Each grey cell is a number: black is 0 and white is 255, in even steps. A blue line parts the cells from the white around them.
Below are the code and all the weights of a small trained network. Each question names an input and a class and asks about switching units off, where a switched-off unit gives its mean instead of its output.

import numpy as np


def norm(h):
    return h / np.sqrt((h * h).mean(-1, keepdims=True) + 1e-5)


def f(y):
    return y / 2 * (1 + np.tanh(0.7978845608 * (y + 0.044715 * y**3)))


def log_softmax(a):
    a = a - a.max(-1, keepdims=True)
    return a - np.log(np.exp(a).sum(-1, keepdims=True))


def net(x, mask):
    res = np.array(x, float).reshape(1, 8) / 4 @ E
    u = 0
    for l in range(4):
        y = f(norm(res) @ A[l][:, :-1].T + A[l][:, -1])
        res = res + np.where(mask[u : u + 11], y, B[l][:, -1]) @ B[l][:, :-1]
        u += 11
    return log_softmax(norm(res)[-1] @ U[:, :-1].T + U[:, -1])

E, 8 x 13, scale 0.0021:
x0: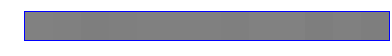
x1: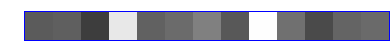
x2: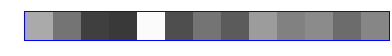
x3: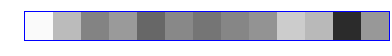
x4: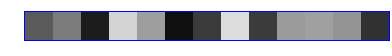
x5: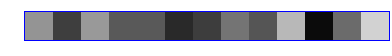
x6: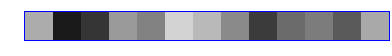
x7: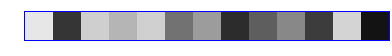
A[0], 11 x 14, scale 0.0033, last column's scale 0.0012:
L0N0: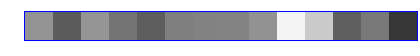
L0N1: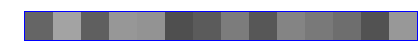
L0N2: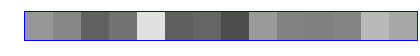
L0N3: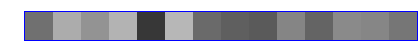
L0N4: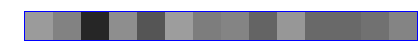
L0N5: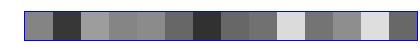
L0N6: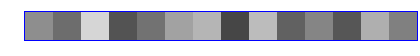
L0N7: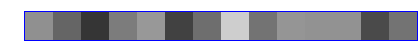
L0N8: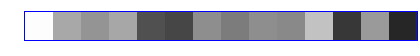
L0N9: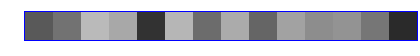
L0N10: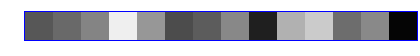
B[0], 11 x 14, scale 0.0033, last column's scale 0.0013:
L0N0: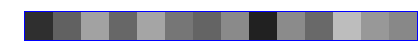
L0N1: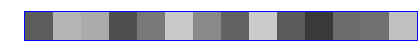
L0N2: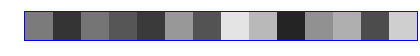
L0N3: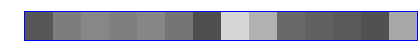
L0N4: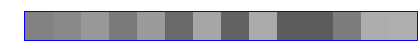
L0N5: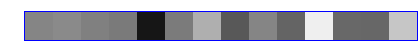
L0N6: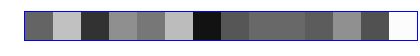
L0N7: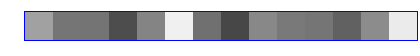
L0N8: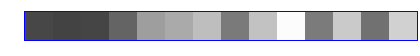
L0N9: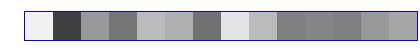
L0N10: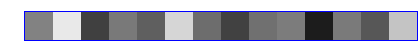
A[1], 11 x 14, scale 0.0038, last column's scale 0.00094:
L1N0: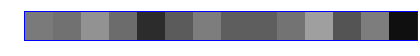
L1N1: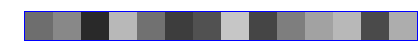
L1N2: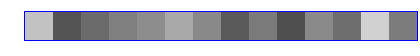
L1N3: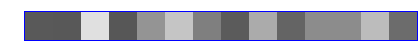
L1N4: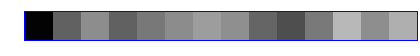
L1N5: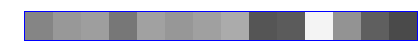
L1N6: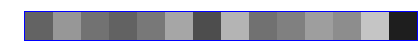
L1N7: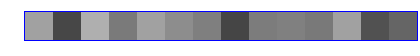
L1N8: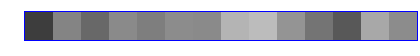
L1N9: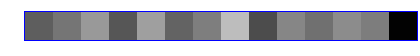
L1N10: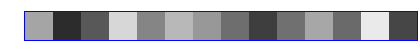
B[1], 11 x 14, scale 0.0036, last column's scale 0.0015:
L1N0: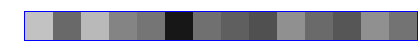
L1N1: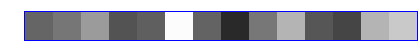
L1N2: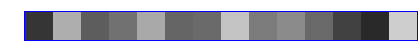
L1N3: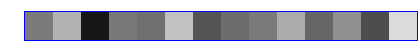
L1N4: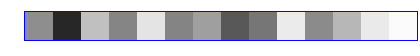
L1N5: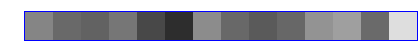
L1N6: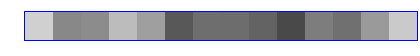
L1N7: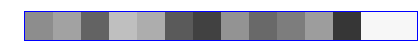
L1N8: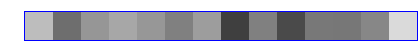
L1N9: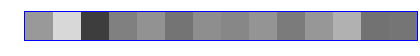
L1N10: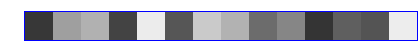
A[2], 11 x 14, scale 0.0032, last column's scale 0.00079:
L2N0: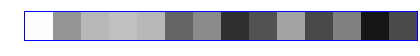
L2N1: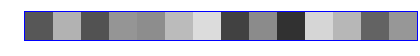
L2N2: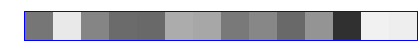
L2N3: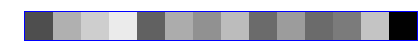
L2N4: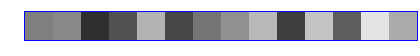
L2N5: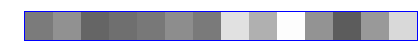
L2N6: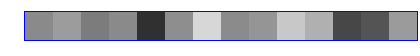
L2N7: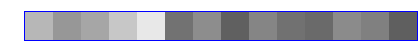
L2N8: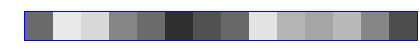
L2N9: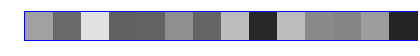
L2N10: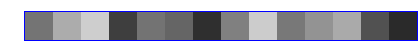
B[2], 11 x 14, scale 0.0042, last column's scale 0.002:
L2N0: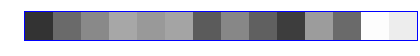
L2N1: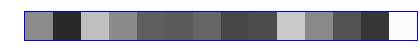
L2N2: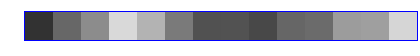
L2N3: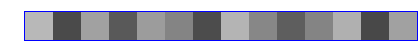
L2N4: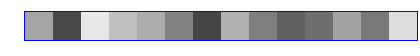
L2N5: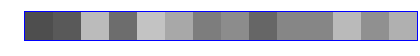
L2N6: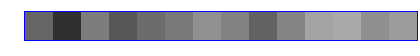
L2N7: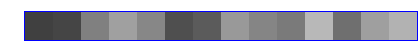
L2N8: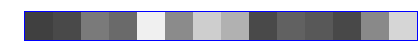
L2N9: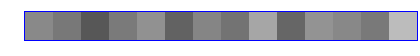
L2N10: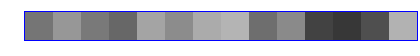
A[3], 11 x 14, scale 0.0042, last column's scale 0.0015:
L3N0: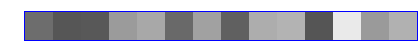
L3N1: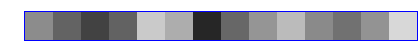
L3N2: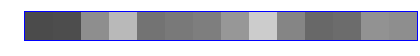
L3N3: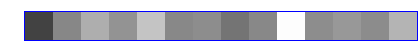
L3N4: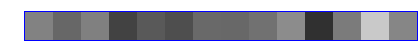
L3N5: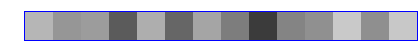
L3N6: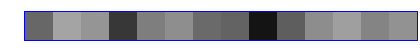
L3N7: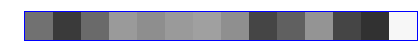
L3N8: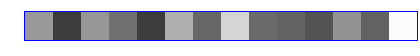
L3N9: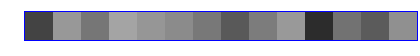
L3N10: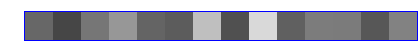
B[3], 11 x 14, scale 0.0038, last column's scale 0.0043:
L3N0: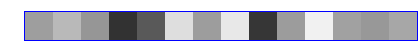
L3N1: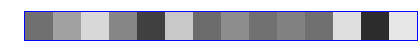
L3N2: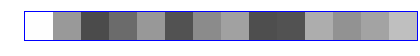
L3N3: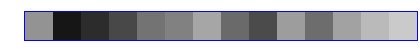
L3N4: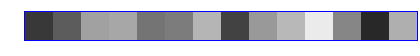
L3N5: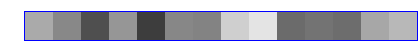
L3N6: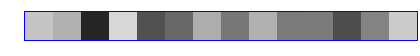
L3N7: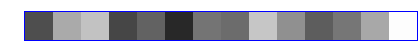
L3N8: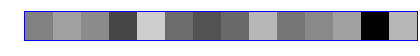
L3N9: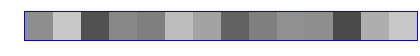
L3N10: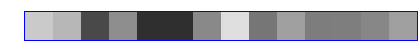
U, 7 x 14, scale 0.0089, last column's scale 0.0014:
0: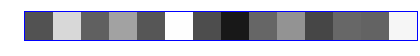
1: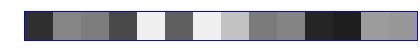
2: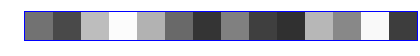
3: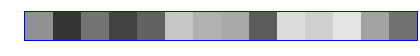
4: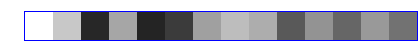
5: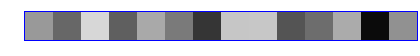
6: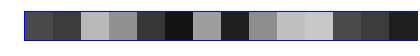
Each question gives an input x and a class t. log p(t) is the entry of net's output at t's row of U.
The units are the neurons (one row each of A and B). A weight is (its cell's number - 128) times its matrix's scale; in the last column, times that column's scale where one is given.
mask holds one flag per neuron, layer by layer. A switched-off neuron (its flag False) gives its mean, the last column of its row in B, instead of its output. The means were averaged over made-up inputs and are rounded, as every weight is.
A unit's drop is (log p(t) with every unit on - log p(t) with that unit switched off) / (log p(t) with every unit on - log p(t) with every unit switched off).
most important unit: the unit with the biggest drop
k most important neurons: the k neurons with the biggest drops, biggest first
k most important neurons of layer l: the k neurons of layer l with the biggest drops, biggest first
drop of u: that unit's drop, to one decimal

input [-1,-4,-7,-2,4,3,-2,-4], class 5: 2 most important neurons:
[L2N3 L0N9]
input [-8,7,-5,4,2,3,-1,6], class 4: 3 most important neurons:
[L3N2 L1N4 L2N2]
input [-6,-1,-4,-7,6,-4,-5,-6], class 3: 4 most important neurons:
[L1N4 L0N6 L3N3 L1N1]
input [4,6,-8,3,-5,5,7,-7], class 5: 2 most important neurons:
[L2N3 L3N8]
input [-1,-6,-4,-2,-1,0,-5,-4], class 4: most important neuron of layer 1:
[L1N6]
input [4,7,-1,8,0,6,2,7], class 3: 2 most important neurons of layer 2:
[L2N4 L2N2]
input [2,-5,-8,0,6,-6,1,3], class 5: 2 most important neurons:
[L0N9 L3N8]
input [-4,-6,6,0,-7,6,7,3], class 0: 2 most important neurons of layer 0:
[L0N6 L0N9]
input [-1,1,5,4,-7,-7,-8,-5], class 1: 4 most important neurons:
[L2N8 L0N7 L2N10 L1N1]
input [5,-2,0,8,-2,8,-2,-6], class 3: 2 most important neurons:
[L0N8 L2N5]
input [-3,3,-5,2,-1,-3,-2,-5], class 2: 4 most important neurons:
[L2N2 L0N2 L1N8 L1N6]
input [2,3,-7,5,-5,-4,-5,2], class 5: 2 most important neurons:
[L2N3 L0N3]
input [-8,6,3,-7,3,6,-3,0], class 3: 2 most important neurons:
[L1N4 L3N0]
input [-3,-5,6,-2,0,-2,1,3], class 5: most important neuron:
[L2N4]
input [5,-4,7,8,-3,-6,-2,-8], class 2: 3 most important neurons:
[L2N4 L2N2 L1N6]
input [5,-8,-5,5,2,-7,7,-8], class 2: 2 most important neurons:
[L2N2 L1N6]
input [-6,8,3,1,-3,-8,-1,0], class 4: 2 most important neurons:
[L3N10 L3N4]
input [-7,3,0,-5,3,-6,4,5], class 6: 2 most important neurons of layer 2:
[L2N1 L2N2]
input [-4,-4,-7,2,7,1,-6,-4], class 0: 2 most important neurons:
[L0N10 L1N1]
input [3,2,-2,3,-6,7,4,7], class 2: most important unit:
L2N0
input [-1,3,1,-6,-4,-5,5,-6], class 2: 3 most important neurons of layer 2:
[L2N4 L2N2 L2N10]
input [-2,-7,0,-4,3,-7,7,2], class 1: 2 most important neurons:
[L1N10 L0N5]
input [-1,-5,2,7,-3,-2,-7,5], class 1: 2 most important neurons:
[L2N8 L2N10]
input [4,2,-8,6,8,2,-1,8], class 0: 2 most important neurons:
[L0N10 L1N1]
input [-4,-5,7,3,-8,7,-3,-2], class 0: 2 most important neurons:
[L0N6 L1N3]
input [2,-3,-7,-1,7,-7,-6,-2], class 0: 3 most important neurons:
[L1N1 L0N10 L2N4]
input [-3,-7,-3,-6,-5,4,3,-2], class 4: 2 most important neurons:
[L3N6 L0N8]
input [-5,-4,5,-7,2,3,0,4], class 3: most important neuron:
[L1N4]
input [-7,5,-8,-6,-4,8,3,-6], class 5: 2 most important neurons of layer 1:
[L1N7 L1N5]
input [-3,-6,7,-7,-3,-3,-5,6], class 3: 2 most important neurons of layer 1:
[L1N4 L1N6]
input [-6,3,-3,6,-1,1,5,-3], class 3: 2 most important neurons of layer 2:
[L2N8 L2N10]
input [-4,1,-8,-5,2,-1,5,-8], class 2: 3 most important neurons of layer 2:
[L2N2 L2N10 L2N1]
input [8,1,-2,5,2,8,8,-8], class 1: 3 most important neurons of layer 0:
[L0N4 L0N6 L0N8]
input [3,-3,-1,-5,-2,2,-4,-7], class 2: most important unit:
L1N6
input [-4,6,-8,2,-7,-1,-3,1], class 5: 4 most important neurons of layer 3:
[L3N8 L3N6 L3N2 L3N3]
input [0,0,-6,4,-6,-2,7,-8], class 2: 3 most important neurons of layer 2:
[L2N2 L2N10 L2N8]
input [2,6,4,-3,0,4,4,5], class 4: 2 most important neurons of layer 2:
[L2N2 L2N8]
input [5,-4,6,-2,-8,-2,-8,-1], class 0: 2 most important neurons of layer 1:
[L1N3 L1N10]
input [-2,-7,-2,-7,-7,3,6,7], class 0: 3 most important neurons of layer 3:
[L3N6 L3N2 L3N10]
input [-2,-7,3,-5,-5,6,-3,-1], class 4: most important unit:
L3N6
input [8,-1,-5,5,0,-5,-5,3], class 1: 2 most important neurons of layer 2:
[L2N8 L2N10]
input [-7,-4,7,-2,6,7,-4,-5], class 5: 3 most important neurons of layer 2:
[L2N4 L2N1 L2N0]
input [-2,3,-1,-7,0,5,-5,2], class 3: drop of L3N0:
0.1
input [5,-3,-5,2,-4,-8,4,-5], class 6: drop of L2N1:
0.4
